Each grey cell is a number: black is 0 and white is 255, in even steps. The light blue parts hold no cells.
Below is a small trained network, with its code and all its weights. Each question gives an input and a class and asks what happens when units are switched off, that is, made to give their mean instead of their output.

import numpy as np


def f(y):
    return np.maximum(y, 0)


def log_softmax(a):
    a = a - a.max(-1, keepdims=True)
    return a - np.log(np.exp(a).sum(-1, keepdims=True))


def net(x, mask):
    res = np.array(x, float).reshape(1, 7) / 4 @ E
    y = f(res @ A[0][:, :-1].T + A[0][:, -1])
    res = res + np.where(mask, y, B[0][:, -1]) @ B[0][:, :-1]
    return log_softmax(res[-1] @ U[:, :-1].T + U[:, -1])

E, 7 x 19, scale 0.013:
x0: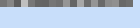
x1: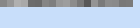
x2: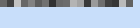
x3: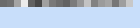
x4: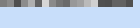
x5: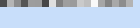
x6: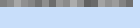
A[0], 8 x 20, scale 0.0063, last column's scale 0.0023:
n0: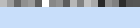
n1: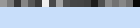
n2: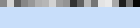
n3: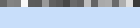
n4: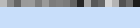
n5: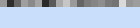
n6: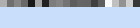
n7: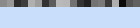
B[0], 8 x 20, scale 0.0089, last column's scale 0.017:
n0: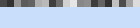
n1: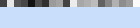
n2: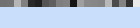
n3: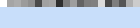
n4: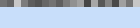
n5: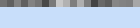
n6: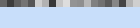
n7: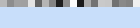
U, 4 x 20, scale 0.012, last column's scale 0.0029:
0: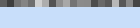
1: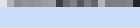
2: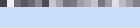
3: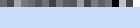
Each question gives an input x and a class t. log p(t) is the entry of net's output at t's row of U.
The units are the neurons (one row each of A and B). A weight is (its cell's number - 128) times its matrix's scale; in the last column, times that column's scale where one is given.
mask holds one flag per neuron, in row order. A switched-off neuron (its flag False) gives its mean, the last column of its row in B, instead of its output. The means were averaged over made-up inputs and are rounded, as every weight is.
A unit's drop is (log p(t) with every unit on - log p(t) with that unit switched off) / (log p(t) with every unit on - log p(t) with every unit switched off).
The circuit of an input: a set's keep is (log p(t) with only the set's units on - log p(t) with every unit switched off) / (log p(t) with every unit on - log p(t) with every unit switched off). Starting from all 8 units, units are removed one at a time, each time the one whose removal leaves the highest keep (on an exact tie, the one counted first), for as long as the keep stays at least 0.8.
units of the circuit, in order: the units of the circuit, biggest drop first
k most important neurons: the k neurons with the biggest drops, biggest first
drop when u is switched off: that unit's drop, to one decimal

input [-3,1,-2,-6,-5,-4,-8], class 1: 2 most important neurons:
(n7 n0)
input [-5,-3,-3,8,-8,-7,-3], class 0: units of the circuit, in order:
(n6)
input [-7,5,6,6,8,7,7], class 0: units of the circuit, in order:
(n1 n0)
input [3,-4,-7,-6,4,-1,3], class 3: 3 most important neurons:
(n2 n4 n3)
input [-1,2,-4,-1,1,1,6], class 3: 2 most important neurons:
(n1 n2)
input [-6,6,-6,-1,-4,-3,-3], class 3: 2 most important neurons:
(n2 n4)
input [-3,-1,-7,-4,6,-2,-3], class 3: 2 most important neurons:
(n2 n4)
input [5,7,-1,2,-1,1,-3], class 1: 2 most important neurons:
(n1 n0)
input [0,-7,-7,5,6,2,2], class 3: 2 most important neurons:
(n2 n6)
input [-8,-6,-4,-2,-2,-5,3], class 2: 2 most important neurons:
(n1 n0)
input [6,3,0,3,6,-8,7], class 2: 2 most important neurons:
(n1 n6)
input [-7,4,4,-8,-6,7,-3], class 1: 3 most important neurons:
(n1 n7 n0)
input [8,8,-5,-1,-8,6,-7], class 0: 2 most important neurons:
(n6 n1)
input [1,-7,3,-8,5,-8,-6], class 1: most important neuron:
(n7)
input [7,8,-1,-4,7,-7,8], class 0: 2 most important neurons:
(n0 n2)
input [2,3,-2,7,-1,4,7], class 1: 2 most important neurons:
(n3 n1)
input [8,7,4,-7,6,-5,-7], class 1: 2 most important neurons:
(n7 n6)
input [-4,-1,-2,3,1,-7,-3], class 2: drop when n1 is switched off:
1.1
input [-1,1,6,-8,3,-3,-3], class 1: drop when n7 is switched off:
0.5
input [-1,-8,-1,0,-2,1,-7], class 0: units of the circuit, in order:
(n1)
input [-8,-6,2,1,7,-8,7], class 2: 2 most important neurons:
(n1 n6)
